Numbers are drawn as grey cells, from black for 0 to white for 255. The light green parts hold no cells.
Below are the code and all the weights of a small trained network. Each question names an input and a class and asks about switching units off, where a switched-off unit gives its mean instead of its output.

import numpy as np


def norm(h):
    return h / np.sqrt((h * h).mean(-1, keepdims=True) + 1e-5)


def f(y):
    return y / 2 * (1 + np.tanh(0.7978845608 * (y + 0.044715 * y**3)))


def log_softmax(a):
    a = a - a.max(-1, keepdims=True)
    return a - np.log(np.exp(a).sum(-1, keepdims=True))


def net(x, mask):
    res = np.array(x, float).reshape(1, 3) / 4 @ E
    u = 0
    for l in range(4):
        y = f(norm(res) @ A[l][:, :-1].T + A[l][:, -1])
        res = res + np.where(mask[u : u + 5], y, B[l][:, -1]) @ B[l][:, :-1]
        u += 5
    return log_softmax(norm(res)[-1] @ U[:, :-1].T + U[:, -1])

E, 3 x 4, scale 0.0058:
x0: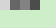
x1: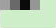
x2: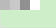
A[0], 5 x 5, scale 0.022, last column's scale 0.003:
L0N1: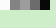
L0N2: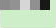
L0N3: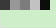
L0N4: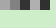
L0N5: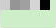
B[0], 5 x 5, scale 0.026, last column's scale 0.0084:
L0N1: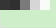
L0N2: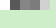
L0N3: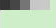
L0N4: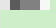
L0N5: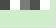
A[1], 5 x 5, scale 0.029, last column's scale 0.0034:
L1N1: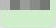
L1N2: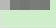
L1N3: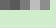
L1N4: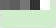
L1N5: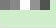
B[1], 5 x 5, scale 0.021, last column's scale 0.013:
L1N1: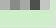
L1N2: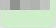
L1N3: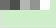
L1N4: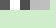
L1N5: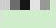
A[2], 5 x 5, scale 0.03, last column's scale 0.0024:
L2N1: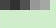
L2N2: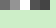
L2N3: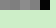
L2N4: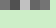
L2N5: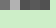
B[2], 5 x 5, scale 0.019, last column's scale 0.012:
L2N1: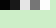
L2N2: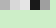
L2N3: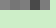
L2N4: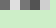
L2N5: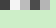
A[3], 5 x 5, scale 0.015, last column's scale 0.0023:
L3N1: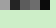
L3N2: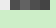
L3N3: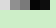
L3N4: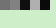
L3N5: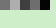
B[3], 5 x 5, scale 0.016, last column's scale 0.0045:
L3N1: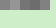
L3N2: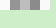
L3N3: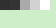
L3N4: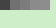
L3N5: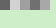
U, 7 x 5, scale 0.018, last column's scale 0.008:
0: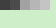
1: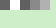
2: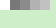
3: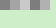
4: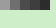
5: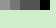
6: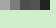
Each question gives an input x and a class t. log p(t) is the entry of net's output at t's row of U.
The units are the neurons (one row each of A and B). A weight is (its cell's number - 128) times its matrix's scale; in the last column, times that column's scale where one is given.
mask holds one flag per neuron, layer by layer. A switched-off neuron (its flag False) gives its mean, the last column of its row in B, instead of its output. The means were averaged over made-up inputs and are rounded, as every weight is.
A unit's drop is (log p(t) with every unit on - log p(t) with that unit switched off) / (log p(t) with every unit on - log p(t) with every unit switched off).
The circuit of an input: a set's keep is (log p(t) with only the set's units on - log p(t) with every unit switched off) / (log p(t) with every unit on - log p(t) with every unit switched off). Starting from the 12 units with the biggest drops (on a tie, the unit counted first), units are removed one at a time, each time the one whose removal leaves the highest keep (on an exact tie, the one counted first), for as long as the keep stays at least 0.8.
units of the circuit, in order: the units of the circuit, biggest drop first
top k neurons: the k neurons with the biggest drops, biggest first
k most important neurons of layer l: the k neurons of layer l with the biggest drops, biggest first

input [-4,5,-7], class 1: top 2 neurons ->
L0N1, L0N3
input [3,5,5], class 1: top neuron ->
L0N5
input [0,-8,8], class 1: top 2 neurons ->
L0N5, L0N4
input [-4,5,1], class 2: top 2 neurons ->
L0N4, L0N1
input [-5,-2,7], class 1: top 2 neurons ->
L0N5, L0N1
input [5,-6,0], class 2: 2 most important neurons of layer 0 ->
L0N2, L0N3
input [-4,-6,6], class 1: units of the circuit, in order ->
L0N5, L2N1
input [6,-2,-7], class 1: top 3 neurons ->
L0N1, L0N3, L1N4
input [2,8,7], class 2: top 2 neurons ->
L0N4, L1N4
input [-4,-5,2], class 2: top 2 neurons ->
L0N2, L0N1
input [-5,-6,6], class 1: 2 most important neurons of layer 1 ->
L1N3, L1N2
